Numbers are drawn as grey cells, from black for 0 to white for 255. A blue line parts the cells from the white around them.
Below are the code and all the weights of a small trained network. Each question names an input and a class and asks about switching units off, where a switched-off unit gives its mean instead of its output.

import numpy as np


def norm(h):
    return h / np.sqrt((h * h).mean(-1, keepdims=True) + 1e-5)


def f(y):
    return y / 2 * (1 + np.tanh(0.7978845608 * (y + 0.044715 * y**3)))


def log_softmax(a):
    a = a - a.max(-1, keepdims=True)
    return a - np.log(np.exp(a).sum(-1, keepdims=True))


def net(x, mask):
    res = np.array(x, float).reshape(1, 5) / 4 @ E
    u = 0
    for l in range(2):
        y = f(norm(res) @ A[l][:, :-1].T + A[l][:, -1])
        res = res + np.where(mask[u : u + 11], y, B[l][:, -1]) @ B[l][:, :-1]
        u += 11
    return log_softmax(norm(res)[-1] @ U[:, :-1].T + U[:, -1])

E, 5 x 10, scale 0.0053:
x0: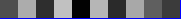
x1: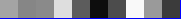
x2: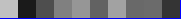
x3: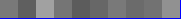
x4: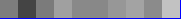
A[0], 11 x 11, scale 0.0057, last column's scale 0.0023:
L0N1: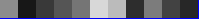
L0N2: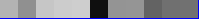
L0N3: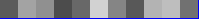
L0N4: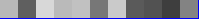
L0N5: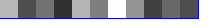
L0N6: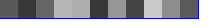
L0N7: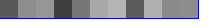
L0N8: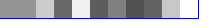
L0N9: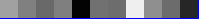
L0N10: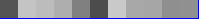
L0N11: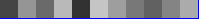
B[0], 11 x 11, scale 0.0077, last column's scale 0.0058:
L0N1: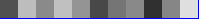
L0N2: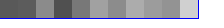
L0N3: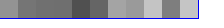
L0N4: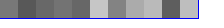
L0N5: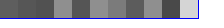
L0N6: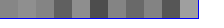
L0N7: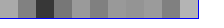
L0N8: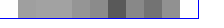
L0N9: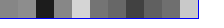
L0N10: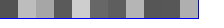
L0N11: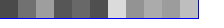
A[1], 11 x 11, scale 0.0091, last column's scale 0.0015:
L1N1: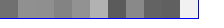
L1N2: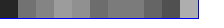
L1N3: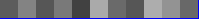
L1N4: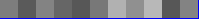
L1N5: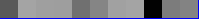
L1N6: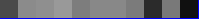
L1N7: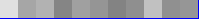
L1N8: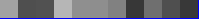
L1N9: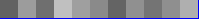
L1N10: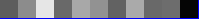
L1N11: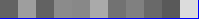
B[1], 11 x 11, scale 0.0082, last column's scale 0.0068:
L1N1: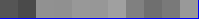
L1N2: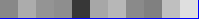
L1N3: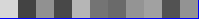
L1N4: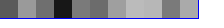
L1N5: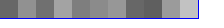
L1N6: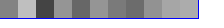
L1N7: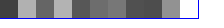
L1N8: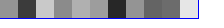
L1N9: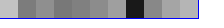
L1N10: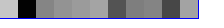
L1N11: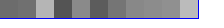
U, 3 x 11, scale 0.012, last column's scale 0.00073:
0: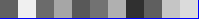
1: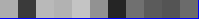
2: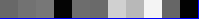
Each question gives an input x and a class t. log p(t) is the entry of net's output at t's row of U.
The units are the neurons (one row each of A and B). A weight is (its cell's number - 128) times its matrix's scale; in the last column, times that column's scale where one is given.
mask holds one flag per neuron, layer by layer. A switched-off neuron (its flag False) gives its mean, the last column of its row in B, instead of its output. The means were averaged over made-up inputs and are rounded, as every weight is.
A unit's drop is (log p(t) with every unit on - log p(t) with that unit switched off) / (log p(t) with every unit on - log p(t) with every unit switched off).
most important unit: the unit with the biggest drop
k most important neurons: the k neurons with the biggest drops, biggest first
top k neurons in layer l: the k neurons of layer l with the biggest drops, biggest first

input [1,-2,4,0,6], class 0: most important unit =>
L0N1
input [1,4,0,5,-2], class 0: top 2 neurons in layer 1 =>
(L1N2; L1N10)
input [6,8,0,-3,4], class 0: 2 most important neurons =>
(L0N8; L1N10)
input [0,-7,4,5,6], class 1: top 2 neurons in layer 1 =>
(L1N8; L1N7)
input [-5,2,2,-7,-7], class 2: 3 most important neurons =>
(L0N2; L0N4; L1N4)
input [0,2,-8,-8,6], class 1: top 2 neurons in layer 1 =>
(L1N10; L1N2)
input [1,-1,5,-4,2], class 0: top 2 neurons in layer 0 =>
(L0N1; L0N8)
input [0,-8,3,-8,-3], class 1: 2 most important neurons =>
(L1N8; L0N5)
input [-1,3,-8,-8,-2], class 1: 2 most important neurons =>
(L1N10; L0N10)
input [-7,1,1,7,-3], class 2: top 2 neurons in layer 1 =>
(L1N4; L1N8)
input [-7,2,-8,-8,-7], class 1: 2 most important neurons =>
(L0N10; L1N10)
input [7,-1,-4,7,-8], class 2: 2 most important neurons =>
(L0N1; L1N3)
